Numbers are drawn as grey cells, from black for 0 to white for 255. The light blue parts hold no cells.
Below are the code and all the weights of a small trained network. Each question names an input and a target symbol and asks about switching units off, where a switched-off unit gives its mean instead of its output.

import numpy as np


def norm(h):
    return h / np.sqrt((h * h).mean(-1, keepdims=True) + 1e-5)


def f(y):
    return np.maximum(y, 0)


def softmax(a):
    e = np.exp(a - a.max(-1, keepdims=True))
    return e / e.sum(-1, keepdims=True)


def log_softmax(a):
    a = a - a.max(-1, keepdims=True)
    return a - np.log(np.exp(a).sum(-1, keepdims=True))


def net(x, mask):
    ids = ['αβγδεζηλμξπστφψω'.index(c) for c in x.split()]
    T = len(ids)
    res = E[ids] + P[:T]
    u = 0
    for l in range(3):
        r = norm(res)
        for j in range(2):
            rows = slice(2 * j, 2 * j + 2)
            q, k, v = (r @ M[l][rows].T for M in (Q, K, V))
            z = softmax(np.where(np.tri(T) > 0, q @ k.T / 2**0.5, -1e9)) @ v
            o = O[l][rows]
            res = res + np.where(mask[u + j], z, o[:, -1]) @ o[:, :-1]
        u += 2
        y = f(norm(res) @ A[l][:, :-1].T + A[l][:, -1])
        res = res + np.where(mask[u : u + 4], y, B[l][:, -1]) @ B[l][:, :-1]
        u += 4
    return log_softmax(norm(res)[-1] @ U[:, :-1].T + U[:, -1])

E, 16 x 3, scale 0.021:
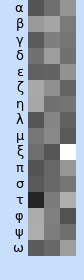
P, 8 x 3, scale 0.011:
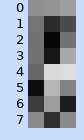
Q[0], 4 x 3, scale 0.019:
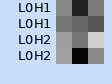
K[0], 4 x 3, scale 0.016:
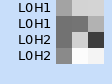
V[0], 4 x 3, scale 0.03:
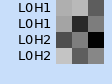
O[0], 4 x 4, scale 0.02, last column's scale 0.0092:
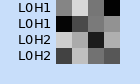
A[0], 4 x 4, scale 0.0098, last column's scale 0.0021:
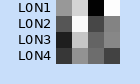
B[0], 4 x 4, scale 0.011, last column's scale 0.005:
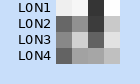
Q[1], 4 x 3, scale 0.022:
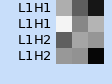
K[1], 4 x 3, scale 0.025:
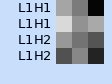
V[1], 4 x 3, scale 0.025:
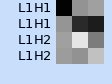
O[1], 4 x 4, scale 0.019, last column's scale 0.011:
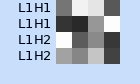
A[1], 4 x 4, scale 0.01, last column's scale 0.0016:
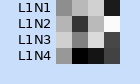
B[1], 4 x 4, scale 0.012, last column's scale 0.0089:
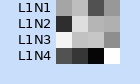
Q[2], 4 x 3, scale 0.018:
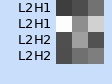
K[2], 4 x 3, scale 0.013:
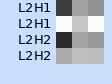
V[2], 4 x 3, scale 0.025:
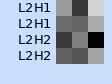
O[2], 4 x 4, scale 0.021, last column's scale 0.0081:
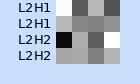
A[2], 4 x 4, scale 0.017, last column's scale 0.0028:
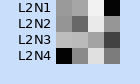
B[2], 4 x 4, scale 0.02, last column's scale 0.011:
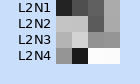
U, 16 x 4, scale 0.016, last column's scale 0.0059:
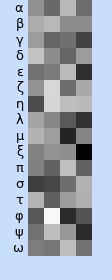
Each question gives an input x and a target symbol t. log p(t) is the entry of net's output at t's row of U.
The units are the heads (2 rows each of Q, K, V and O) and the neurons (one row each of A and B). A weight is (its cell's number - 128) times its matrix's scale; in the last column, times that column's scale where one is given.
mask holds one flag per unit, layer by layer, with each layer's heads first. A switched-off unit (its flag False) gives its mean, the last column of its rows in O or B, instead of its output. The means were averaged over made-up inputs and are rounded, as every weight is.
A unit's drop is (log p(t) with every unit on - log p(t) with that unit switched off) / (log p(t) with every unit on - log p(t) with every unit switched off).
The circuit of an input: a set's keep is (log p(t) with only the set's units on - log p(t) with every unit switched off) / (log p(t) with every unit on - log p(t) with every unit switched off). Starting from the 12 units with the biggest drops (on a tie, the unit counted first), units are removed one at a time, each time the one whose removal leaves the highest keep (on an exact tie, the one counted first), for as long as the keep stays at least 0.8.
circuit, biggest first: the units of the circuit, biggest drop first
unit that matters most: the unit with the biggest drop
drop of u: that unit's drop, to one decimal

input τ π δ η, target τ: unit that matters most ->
L0H2
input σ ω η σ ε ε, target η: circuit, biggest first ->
[L1H1 L0H2]
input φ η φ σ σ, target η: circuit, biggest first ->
[L0H1 L1H1]
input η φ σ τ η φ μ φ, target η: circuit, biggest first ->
[L0H2 L1H1]
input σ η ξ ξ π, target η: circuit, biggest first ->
[L0H1 L1H1]
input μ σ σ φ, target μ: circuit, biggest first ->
[L0H1 L1H1]
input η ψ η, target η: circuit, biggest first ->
[L1H1 L0H2]
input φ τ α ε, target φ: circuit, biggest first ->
[L0H1 L0H2]
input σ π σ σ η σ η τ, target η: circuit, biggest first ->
[L0H2 L1H1]
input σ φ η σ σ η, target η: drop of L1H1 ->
0.5
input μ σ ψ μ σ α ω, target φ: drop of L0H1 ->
0.3
